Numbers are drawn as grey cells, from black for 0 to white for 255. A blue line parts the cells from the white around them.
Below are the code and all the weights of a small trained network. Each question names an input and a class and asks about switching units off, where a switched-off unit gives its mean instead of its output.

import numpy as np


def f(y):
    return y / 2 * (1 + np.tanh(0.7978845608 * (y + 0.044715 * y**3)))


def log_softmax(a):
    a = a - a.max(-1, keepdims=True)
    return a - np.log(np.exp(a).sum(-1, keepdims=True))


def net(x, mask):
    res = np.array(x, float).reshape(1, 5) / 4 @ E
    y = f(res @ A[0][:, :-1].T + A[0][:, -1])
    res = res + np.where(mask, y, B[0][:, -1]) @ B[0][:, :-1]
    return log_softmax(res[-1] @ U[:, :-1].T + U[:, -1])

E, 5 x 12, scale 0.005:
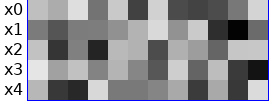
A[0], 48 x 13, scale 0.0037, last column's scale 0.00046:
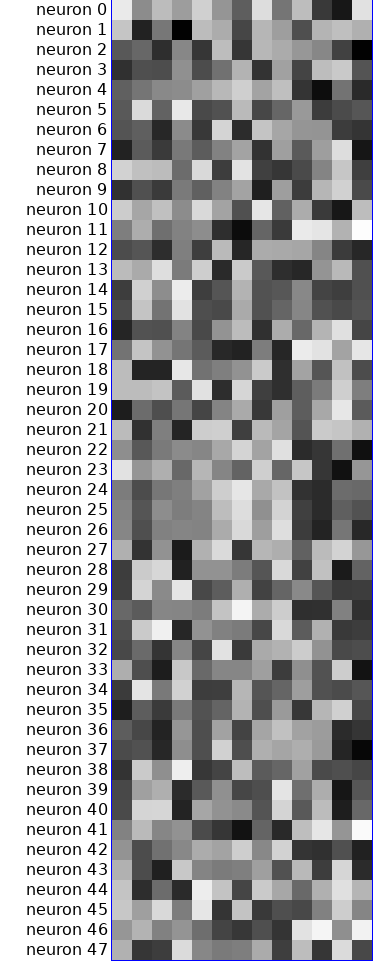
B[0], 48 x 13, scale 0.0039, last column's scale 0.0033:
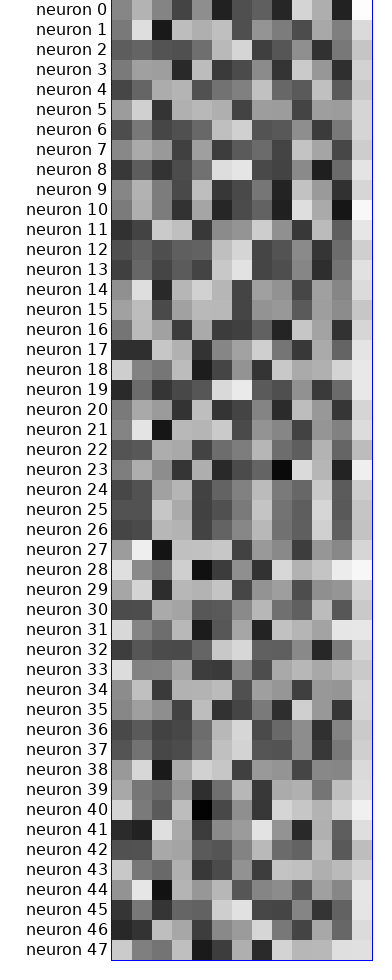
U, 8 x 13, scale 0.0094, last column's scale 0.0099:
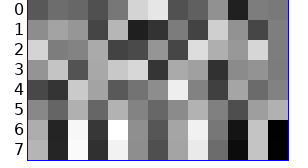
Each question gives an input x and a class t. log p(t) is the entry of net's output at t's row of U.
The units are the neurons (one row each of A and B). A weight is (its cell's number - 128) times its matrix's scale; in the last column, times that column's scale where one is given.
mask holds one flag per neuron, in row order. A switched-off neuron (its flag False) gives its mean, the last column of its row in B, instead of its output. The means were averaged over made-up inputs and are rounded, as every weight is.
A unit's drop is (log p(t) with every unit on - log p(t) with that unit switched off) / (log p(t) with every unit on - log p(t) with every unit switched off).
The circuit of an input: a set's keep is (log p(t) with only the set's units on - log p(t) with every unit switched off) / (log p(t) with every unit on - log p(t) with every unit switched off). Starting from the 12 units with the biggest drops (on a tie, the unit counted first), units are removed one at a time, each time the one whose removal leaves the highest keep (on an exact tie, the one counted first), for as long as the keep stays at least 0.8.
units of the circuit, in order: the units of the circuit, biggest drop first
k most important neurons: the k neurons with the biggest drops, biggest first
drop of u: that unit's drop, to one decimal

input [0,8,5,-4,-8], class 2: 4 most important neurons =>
neuron 28; neuron 40; neuron 31; neuron 39
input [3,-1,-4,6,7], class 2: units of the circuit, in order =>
neuron 47
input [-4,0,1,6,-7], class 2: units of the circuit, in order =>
neuron 28; neuron 40
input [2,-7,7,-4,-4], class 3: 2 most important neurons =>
neuron 27; neuron 21
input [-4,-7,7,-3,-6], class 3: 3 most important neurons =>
neuron 27; neuron 21; neuron 1
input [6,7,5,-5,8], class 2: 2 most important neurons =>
neuron 47; neuron 18
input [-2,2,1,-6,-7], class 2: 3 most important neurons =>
neuron 28; neuron 40; neuron 31
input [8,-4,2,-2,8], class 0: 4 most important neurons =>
neuron 8; neuron 19; neuron 45; neuron 13
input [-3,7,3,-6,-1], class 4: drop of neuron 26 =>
0.2
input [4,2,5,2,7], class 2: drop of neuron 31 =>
0.0
